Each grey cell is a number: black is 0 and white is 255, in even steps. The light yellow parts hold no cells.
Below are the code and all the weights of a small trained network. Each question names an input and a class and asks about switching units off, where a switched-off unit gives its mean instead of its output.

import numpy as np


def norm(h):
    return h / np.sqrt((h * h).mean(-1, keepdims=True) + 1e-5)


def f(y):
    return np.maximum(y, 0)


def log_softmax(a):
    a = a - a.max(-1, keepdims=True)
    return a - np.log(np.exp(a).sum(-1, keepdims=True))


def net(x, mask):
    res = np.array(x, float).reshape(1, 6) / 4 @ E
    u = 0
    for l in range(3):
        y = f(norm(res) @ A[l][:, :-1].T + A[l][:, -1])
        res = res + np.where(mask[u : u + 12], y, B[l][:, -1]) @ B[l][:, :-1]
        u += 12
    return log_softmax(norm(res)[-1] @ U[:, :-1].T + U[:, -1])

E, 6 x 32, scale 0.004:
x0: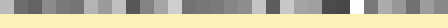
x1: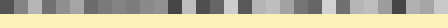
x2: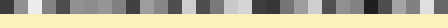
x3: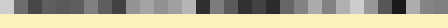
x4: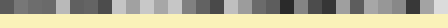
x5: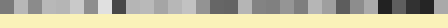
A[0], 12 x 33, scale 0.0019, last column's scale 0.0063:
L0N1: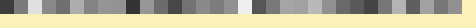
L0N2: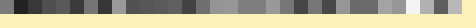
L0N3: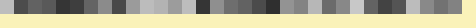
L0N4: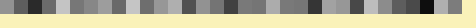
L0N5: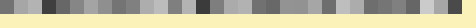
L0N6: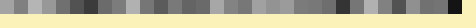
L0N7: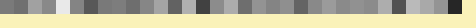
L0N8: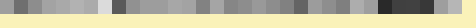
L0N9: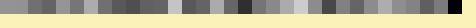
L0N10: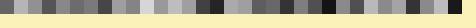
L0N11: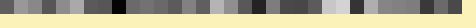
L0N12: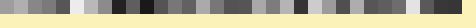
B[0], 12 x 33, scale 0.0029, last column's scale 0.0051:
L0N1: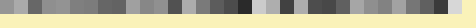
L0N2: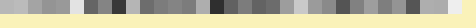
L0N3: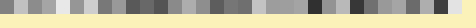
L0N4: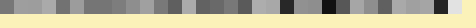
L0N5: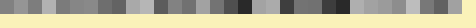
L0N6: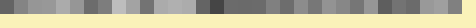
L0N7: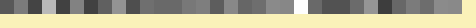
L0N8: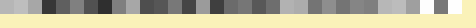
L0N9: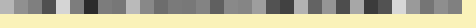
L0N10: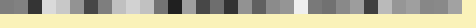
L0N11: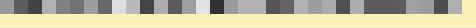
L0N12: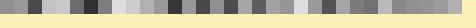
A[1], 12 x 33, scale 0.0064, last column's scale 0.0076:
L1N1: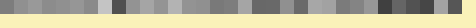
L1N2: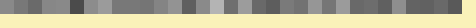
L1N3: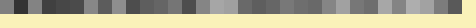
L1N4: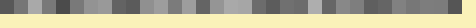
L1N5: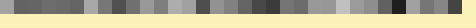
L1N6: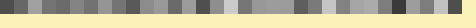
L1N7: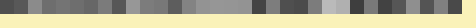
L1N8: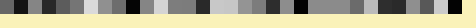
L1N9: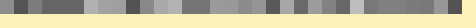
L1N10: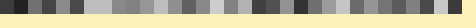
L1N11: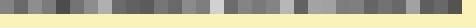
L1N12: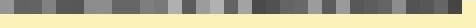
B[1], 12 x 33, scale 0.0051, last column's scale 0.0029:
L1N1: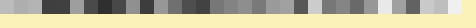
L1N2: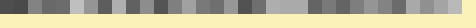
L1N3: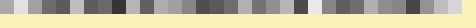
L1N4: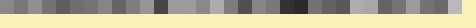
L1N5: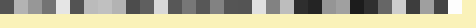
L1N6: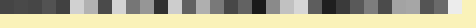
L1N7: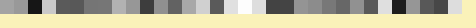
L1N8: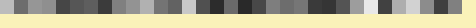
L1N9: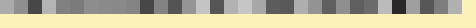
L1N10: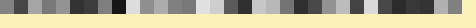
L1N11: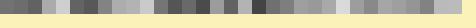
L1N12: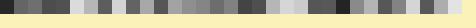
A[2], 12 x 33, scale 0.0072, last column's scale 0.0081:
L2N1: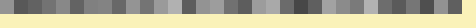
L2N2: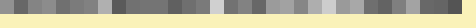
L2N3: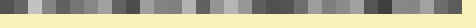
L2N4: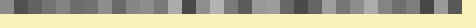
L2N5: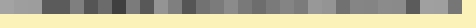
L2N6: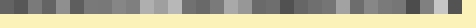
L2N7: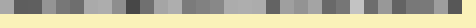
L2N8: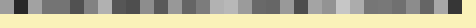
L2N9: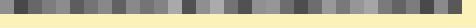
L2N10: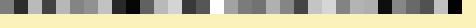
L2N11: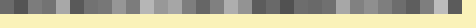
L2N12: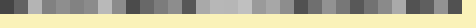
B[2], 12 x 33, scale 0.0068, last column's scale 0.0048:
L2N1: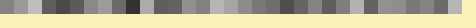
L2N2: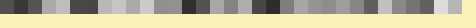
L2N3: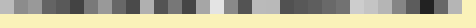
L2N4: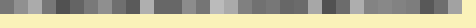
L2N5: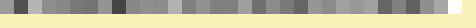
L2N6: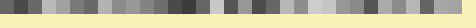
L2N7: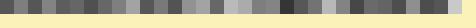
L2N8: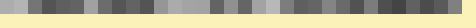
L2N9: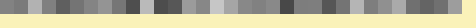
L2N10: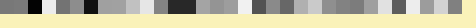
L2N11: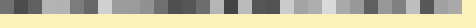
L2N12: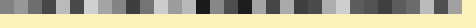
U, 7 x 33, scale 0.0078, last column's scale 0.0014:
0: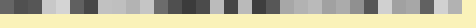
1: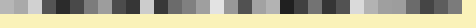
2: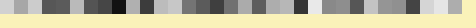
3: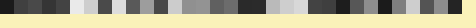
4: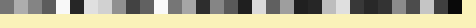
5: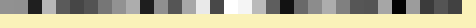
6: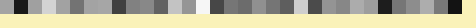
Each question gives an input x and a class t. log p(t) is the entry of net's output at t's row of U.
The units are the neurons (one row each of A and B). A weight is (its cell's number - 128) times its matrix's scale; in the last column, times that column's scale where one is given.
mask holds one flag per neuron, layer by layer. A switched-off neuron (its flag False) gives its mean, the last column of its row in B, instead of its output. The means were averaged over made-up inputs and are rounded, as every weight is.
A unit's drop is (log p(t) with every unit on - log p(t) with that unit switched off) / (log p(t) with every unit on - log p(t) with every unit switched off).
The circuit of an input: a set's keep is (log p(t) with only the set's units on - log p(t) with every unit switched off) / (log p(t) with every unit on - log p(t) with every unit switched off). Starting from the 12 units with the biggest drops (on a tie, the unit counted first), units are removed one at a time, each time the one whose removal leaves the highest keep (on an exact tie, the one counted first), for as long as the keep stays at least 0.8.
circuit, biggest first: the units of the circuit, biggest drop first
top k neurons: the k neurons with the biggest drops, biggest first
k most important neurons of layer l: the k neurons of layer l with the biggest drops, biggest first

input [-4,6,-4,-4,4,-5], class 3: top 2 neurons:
[L0N8; L1N6]
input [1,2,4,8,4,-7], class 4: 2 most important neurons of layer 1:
[L1N5; L1N1]
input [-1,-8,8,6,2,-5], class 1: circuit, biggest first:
[L2N3]
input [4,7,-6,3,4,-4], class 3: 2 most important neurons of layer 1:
[L1N6; L1N4]
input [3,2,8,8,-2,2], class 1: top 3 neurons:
[L2N3; L1N4; L0N5]
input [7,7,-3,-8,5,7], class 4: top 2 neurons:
[L2N12; L0N2]
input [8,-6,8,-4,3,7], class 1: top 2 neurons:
[L1N4; L2N3]
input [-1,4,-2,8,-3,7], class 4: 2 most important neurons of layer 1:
[L1N5; L1N3]
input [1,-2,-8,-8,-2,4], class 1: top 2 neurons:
[L1N5; L2N4]
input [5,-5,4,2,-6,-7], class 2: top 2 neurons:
[L1N3; L2N5]
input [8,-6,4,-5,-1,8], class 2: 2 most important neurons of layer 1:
[L1N1; L1N7]
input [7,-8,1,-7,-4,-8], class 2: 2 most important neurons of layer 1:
[L1N3; L1N6]
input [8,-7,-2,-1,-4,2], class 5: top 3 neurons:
[L1N9; L2N7; L1N6]
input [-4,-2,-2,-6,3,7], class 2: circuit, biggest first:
[L1N1]
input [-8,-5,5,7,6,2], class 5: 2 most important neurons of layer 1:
[L1N7; L1N4]
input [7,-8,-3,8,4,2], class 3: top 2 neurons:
[L1N12; L1N2]
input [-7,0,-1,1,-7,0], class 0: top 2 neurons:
[L1N11; L2N2]
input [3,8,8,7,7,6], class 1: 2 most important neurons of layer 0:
[L0N5; L0N12]
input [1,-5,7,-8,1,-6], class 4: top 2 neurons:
[L2N12; L0N4]
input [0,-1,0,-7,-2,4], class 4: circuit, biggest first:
[L2N12]
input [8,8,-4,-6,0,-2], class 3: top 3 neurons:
[L1N6; L1N7; L0N11]
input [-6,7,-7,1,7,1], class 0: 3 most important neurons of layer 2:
[L2N11; L2N6; L2N3]
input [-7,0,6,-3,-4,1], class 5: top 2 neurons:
[L1N7; L0N4]
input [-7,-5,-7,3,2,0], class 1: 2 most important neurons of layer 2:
[L2N1; L2N9]
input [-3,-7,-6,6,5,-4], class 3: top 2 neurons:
[L1N12; L0N1]
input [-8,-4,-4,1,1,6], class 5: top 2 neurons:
[L1N7; L0N2]
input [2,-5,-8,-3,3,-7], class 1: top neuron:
[L0N8]
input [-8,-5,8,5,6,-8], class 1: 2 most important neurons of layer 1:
[L1N4; L1N1]
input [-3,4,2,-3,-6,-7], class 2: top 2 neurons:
[L1N3; L2N5]
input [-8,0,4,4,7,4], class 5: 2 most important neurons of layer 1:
[L1N7; L1N11]
